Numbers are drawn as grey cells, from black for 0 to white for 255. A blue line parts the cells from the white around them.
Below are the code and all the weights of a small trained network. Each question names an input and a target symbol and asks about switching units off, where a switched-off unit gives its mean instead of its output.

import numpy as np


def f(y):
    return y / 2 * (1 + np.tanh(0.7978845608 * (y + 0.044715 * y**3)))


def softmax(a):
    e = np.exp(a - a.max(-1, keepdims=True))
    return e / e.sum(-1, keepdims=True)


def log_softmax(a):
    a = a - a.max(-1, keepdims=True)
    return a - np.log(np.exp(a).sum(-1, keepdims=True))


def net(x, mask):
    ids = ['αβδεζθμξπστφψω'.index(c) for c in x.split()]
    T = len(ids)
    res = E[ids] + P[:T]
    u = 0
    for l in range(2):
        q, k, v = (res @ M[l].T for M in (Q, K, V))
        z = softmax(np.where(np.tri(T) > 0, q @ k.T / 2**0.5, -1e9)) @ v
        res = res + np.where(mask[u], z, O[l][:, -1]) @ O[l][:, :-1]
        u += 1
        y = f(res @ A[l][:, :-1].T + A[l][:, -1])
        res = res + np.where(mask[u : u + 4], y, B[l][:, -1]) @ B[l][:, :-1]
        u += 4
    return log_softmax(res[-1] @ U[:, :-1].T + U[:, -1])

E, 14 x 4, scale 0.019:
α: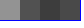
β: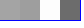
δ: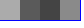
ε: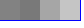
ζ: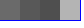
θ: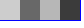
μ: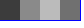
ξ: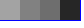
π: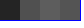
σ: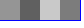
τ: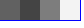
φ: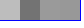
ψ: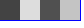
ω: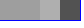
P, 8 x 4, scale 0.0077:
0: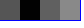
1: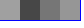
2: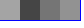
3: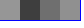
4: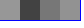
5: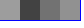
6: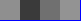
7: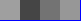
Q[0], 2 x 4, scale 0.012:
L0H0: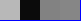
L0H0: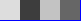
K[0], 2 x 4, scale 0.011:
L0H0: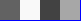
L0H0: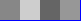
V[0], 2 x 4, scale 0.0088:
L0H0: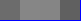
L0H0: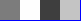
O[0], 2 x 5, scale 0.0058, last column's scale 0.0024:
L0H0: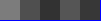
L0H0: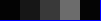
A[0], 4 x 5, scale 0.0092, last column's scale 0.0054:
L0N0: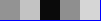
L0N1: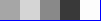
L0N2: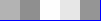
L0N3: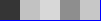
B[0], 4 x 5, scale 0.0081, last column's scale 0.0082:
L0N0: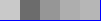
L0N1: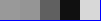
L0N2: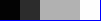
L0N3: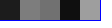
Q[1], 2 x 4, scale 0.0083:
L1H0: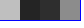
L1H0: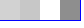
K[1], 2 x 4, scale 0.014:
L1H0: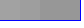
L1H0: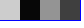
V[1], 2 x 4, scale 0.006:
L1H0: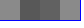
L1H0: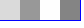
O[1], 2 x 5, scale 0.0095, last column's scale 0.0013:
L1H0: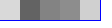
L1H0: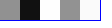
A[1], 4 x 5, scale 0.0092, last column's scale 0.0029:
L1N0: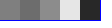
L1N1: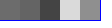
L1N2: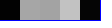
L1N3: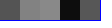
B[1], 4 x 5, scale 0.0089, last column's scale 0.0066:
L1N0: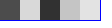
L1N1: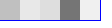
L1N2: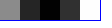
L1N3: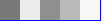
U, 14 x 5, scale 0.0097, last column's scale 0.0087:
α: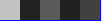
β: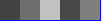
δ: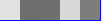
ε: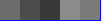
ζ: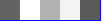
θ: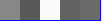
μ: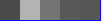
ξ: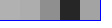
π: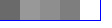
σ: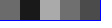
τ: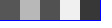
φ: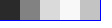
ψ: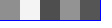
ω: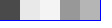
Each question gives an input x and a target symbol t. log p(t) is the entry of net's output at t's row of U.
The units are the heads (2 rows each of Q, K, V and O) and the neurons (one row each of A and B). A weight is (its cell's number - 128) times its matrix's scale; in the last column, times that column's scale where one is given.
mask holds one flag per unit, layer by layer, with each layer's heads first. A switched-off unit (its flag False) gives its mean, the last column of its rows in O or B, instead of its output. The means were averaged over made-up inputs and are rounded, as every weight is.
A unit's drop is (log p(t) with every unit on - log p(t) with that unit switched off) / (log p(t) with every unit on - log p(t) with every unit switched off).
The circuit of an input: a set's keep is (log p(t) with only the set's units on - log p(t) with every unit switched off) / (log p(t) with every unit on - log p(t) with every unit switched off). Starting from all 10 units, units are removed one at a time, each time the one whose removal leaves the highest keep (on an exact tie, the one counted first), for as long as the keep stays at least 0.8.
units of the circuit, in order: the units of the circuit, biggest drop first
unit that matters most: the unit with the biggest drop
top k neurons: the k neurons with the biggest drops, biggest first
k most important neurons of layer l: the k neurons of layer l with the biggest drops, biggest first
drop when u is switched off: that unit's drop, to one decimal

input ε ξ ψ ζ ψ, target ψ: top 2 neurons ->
[L0N3; L0N0]
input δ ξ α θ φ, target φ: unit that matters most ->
L0N2
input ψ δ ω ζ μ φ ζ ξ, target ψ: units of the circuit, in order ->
[L1H0; L0H0]
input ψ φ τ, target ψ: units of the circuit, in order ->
[L1H0; L1N1; L0H0]
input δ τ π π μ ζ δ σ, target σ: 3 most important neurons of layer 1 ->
[L1N2; L1N3; L1N1]
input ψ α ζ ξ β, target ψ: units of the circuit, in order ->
[L0H0; L1H0]
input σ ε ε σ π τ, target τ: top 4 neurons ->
[L1N0; L1N2; L1N1; L0N2]
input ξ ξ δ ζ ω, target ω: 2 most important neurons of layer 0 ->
[L0N1; L0N0]
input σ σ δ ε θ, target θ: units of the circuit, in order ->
[L1H0; L1N0]
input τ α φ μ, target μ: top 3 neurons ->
[L1N2; L0N3; L1N3]
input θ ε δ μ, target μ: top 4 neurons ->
[L0N3; L1N2; L1N3; L0N2]
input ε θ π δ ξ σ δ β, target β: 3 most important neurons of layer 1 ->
[L1N2; L1N3; L1N0]
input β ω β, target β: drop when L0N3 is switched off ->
0.3
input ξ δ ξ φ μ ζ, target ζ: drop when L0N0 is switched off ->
0.0
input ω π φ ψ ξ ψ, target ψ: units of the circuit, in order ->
[L1H0]
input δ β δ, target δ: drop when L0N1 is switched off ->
0.1
